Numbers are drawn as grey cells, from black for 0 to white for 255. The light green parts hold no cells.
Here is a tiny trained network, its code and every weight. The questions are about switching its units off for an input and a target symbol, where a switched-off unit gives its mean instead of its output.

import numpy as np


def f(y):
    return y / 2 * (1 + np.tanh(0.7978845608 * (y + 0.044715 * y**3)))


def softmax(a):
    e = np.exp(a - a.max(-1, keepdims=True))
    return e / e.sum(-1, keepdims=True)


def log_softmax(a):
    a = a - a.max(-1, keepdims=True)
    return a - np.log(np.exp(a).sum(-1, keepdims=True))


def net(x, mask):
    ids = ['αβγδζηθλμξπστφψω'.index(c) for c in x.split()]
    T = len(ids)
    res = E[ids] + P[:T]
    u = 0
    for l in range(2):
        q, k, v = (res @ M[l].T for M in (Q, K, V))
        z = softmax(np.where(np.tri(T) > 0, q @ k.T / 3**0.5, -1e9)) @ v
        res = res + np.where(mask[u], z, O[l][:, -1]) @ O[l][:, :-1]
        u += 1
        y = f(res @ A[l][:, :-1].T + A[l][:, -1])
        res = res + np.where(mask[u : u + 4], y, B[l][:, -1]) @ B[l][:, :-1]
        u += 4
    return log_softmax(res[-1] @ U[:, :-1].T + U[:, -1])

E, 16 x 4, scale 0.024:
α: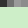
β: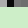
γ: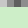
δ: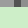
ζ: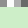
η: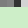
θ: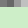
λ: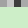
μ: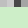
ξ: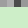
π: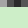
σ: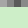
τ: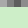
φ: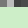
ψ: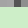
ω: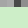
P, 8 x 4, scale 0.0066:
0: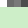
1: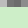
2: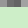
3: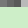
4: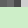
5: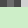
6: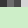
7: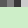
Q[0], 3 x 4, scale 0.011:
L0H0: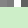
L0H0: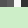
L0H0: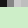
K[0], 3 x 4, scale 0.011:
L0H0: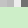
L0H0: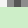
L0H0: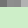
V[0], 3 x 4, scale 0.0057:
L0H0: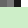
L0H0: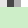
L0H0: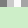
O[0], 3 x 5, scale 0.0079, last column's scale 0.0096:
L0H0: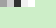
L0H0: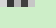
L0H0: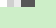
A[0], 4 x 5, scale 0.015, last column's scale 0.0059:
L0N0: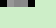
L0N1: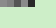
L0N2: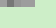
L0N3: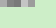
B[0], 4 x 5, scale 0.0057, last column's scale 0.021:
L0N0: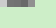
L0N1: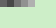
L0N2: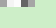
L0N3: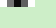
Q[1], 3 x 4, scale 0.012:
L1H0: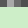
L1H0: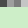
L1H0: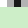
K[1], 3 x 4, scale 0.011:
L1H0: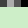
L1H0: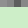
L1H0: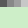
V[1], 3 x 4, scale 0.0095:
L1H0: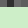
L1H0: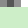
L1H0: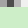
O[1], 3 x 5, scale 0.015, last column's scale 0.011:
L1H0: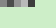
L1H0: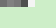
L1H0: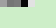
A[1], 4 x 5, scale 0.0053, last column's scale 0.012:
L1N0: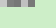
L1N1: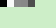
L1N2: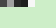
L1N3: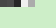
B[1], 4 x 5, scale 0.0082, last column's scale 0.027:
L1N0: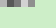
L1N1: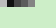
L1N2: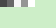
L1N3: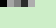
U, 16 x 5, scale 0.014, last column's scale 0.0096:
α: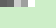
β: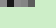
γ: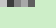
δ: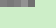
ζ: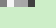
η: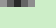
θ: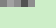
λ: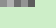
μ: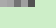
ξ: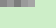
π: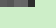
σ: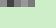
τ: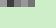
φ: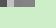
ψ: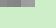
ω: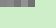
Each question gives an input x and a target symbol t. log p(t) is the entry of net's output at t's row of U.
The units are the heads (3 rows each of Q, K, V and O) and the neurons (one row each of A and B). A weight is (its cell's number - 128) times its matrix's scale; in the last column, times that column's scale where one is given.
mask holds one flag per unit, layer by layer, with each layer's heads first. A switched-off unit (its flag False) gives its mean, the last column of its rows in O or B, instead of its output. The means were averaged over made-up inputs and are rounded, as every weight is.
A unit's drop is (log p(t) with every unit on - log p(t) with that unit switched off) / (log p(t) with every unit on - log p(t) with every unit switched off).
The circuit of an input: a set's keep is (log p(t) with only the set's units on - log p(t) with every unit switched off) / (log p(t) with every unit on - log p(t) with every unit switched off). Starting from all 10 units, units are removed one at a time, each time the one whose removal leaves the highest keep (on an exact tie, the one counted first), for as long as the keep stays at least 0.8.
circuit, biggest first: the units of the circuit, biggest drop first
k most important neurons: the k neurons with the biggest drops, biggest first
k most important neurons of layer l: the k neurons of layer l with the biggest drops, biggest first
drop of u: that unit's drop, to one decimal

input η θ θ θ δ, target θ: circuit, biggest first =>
[L1H0; L1N2]
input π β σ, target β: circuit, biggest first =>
[L0H0; L1H0]
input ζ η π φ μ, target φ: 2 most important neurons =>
[L1N3; L0N3]
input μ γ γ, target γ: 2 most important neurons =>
[L1N3; L1N0]
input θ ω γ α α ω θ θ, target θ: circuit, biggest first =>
[L1H0]
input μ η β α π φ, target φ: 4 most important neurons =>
[L0N3; L1N3; L1N2; L0N2]
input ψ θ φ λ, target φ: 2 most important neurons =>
[L1N3; L0N2]
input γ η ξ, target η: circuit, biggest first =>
[L0N3; L0H0]
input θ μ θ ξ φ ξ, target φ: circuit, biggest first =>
[L0H0; L1N3; L1H0]
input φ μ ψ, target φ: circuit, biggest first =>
[L0H0; L1H0; L1N3]
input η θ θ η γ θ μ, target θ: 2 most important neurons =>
[L1N2; L0N2]
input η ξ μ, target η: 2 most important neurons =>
[L0N3; L0N1]
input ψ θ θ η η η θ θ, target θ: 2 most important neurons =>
[L0N2; L1N2]
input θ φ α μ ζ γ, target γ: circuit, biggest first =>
[L1H0; L1N3]
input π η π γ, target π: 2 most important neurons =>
[L1N3; L0N2]
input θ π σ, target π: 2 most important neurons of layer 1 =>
[L1N3; L1N2]
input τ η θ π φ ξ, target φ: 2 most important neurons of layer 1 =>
[L1N3; L1N1]
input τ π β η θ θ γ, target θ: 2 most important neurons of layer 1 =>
[L1N2; L1N0]
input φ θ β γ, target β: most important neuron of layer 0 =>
[L0N3]
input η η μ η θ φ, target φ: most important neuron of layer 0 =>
[L0N3]
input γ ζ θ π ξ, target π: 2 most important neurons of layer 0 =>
[L0N2; L0N1]
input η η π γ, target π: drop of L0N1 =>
0.1
